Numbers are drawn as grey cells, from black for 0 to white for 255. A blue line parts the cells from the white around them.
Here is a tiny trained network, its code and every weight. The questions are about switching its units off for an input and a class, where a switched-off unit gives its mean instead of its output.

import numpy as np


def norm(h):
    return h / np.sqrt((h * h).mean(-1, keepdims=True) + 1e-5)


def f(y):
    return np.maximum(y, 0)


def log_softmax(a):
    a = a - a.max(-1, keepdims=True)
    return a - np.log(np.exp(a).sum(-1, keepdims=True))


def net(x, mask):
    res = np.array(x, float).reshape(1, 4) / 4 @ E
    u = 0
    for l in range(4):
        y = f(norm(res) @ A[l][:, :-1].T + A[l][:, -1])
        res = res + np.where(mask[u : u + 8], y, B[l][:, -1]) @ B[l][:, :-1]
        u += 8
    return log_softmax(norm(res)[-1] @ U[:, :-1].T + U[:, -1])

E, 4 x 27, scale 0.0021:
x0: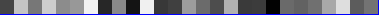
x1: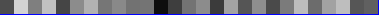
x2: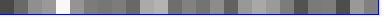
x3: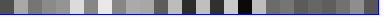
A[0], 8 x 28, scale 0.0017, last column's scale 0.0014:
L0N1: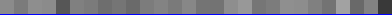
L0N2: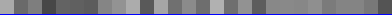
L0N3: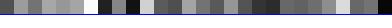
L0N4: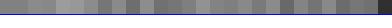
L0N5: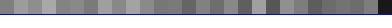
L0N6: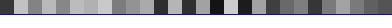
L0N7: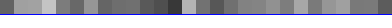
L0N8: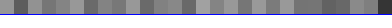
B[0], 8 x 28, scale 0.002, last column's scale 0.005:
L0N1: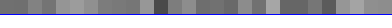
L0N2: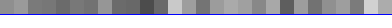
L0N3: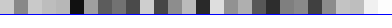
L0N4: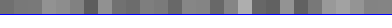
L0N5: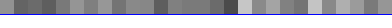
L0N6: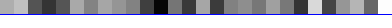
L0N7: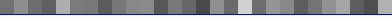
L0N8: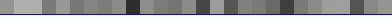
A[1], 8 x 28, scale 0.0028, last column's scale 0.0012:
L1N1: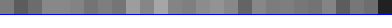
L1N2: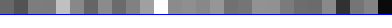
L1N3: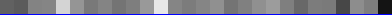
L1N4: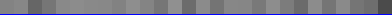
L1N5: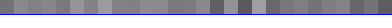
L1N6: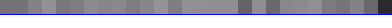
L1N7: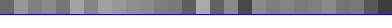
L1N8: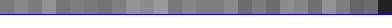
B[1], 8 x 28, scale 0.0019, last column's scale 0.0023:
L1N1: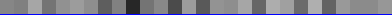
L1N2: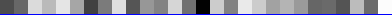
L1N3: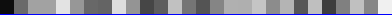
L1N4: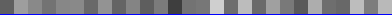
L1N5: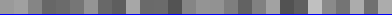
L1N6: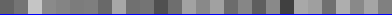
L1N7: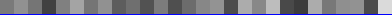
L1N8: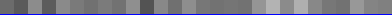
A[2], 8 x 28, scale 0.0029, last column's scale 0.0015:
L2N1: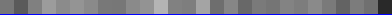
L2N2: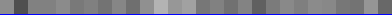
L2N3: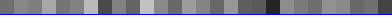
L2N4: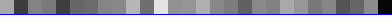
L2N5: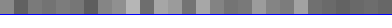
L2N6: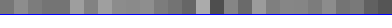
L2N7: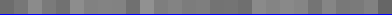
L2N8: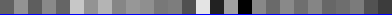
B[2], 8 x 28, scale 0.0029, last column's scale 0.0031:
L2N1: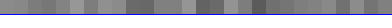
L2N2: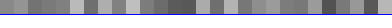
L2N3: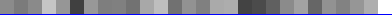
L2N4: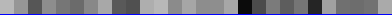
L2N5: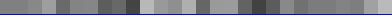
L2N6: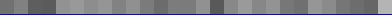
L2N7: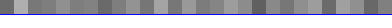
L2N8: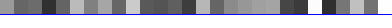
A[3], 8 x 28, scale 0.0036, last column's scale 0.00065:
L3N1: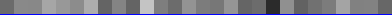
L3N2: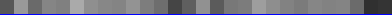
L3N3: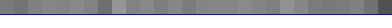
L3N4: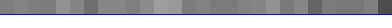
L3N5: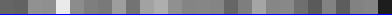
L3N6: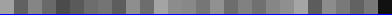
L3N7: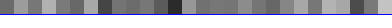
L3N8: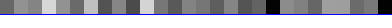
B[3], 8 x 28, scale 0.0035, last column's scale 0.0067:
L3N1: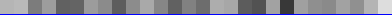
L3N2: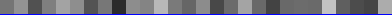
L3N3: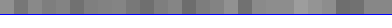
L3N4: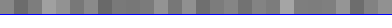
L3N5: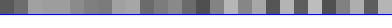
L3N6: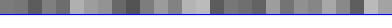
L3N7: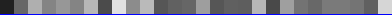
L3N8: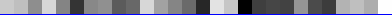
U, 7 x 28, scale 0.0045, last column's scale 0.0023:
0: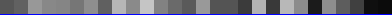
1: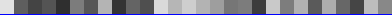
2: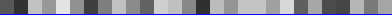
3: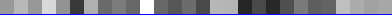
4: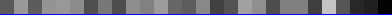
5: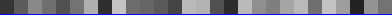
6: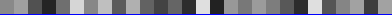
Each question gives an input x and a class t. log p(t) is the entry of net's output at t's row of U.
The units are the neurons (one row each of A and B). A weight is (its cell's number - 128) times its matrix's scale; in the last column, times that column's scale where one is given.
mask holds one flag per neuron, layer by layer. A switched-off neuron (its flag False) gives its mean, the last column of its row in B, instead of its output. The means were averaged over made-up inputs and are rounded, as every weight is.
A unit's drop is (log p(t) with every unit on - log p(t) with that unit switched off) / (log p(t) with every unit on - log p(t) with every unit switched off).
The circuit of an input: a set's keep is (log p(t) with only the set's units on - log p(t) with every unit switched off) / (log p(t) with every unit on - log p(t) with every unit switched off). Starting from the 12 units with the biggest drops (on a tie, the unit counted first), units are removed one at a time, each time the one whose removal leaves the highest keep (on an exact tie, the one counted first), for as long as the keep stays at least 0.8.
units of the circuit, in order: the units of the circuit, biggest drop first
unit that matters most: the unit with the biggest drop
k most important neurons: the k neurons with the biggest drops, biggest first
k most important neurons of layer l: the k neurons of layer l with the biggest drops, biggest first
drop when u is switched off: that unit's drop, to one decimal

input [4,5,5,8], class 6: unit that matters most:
L0N6
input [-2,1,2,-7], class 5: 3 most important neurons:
(L3N8 L2N8 L3N1)
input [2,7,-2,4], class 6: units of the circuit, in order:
(L0N6 L2N8)
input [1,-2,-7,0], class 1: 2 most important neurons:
(L0N3 L0N6)
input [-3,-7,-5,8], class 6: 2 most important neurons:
(L0N3 L3N8)
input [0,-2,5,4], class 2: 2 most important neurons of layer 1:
(L1N3 L1N2)
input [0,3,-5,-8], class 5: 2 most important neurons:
(L3N8 L0N3)
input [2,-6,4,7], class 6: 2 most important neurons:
(L0N6 L0N3)
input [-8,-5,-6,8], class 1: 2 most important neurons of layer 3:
(L3N7 L3N5)
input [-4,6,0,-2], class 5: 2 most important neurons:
(L3N8 L0N6)
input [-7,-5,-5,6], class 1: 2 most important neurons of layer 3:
(L3N7 L3N6)
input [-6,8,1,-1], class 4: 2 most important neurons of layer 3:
(L3N2 L3N8)
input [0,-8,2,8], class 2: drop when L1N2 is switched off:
0.3
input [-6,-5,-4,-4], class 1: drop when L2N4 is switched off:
0.1
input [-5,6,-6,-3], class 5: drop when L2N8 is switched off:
0.2
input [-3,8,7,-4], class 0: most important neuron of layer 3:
(L3N7)
